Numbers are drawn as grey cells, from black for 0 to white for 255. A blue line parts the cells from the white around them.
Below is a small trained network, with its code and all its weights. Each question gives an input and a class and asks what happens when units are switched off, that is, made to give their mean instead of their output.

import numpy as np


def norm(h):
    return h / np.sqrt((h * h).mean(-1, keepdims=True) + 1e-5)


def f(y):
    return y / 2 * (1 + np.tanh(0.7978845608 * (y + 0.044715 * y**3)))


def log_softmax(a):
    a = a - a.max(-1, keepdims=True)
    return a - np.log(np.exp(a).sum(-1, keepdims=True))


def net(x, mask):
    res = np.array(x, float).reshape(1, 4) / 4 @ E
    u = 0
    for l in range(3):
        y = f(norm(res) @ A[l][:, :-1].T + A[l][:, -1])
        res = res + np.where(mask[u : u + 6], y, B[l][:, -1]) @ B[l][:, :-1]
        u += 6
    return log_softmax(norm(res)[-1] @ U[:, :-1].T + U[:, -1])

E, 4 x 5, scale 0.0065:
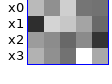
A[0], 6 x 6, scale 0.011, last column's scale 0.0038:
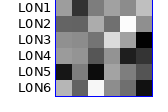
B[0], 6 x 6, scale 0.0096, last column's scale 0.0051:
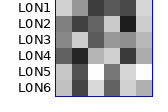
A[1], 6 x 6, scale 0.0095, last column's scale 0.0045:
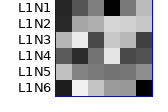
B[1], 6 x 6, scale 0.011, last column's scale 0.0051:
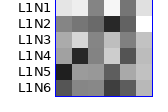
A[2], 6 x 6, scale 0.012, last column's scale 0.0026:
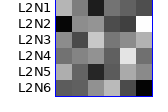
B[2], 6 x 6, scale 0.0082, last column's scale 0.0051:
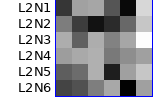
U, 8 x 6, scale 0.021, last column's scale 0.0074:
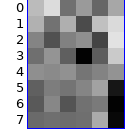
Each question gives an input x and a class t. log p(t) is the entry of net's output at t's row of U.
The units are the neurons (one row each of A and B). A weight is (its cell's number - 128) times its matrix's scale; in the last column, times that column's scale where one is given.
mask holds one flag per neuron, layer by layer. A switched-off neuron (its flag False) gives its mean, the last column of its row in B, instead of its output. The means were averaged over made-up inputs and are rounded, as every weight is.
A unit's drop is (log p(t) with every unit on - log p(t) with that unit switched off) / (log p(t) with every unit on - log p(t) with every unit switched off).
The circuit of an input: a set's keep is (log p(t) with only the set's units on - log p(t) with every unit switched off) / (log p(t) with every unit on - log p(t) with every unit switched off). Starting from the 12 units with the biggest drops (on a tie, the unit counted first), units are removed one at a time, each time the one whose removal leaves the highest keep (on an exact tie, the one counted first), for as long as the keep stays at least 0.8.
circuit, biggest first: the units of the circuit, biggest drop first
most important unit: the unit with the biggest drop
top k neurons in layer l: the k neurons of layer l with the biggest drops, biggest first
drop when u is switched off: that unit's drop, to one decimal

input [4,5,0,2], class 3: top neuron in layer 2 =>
[L2N2]
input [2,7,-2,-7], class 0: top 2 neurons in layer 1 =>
[L1N1 L1N5]
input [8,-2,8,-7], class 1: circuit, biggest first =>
[L0N6 L2N1]
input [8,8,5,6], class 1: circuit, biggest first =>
[L0N6 L1N1]
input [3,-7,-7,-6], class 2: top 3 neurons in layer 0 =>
[L0N2 L0N5 L0N3]
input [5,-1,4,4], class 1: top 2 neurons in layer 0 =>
[L0N6 L0N2]
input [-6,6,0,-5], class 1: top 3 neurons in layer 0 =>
[L0N5 L0N3 L0N1]
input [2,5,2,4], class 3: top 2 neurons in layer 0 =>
[L0N1 L0N2]
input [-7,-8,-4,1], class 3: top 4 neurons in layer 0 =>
[L0N1 L0N6 L0N4 L0N2]
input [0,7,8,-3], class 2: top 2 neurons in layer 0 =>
[L0N4 L0N3]
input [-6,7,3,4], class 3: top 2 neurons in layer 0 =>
[L0N6 L0N1]
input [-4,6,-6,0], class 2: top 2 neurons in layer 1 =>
[L1N4 L1N5]
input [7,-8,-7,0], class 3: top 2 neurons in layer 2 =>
[L2N1 L2N5]
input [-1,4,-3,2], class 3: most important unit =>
L1N2
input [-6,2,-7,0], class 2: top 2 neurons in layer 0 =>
[L0N2 L0N6]
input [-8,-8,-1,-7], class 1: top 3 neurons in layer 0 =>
[L0N5 L0N2 L0N3]
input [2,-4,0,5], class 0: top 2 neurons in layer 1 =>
[L1N3 L1N2]
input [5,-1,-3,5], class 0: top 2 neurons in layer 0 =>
[L0N3 L0N5]
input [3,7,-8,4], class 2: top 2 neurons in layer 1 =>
[L1N4 L1N5]
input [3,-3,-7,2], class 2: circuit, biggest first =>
[L0N2]
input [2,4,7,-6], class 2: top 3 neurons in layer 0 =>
[L0N4 L0N1 L0N6]
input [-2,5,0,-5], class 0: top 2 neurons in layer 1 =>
[L1N1 L1N5]
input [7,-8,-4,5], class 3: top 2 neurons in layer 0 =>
[L0N1 L0N5]
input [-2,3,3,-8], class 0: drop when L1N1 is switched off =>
1.5
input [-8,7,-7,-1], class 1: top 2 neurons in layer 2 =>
[L2N3 L2N1]
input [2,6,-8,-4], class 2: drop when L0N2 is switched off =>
2.0
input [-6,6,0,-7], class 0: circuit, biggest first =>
[L1N1]
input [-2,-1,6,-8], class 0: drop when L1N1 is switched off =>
1.1
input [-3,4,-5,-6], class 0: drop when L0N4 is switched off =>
0.2
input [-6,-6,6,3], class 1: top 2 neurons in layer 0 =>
[L0N5 L0N2]
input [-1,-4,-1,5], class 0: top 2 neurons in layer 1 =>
[L1N3 L1N2]
